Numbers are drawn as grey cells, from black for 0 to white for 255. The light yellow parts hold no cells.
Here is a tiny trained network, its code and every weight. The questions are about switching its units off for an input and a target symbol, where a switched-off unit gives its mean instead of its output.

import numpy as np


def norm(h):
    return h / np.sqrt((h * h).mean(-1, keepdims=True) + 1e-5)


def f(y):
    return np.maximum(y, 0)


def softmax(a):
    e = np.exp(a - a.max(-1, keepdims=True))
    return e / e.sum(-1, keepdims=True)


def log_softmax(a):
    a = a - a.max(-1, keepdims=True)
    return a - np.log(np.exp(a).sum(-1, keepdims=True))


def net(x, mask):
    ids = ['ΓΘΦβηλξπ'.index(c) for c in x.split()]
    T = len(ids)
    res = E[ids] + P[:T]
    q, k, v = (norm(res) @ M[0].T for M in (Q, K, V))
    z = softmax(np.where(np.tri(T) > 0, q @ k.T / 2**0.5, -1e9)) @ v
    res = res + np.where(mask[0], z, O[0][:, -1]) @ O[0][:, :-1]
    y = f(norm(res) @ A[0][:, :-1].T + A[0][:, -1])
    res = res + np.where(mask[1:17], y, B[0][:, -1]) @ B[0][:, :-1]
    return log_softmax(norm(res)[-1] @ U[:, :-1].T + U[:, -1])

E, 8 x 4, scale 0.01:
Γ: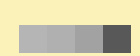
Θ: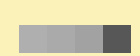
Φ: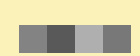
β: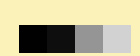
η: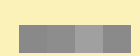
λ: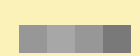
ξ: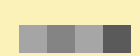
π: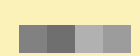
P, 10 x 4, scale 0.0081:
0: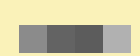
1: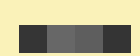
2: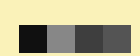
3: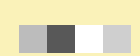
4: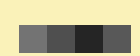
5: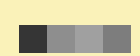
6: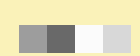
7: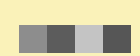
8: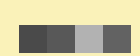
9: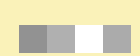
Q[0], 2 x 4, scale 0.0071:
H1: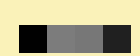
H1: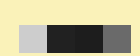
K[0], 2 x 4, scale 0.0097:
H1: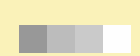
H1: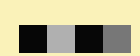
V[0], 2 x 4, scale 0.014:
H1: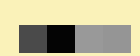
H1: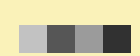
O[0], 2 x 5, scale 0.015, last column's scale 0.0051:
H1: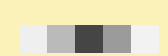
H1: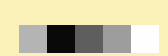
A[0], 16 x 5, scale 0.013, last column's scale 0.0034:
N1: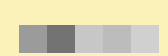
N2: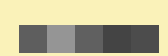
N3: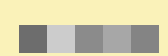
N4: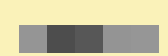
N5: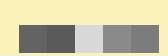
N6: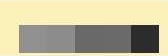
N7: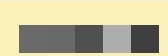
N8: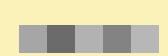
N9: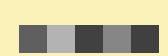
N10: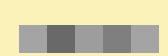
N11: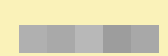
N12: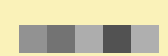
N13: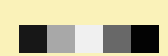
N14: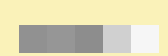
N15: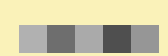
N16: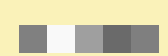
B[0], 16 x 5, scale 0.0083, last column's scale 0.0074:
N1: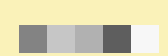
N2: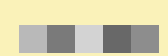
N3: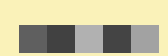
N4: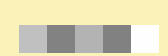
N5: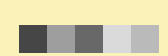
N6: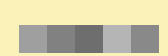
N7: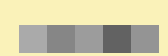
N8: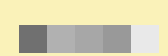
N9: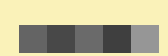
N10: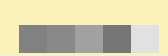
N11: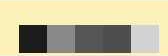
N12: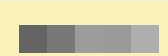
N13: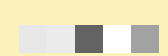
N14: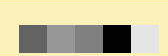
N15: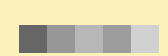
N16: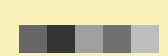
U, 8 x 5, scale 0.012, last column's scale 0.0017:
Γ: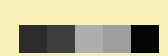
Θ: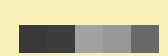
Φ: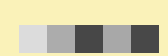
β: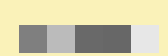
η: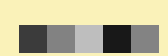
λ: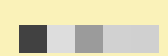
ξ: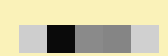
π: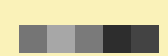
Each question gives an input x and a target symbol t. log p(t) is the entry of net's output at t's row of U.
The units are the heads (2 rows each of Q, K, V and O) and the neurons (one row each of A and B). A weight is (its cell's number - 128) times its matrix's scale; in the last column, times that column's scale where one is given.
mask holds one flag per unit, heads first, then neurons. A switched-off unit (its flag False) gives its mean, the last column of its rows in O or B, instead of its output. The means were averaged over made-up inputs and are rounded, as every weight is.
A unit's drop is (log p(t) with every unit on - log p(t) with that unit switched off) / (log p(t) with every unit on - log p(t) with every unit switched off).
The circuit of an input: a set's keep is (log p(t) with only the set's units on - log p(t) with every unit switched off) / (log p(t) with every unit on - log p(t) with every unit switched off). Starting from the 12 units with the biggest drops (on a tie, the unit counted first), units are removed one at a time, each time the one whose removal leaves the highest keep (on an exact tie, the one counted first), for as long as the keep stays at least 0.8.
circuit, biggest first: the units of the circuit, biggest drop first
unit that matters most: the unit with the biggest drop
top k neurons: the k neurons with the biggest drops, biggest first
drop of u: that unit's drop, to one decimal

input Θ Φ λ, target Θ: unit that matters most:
H1
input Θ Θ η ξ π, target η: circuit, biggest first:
(H1, N16)
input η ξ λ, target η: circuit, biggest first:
(H1, N16, N3)
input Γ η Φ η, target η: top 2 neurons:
(N14, N11)
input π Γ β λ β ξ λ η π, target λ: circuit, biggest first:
(H1, N5, N16)
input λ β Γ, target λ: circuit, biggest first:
(H1, N13)
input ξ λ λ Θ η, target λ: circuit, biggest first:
(H1, N13)
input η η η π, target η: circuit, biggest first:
(N14, N11)
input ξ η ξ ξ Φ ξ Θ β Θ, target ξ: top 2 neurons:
(N11, N14)
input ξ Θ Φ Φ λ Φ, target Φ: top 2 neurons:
(N16, N3)
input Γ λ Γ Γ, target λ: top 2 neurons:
(N13, N5)
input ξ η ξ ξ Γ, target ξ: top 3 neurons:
(N1, N13, N14)
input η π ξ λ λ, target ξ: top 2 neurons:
(N1, N13)
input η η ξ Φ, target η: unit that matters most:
N14
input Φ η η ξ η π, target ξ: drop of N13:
0.1
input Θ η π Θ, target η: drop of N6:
0.0
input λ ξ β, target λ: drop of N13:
0.6
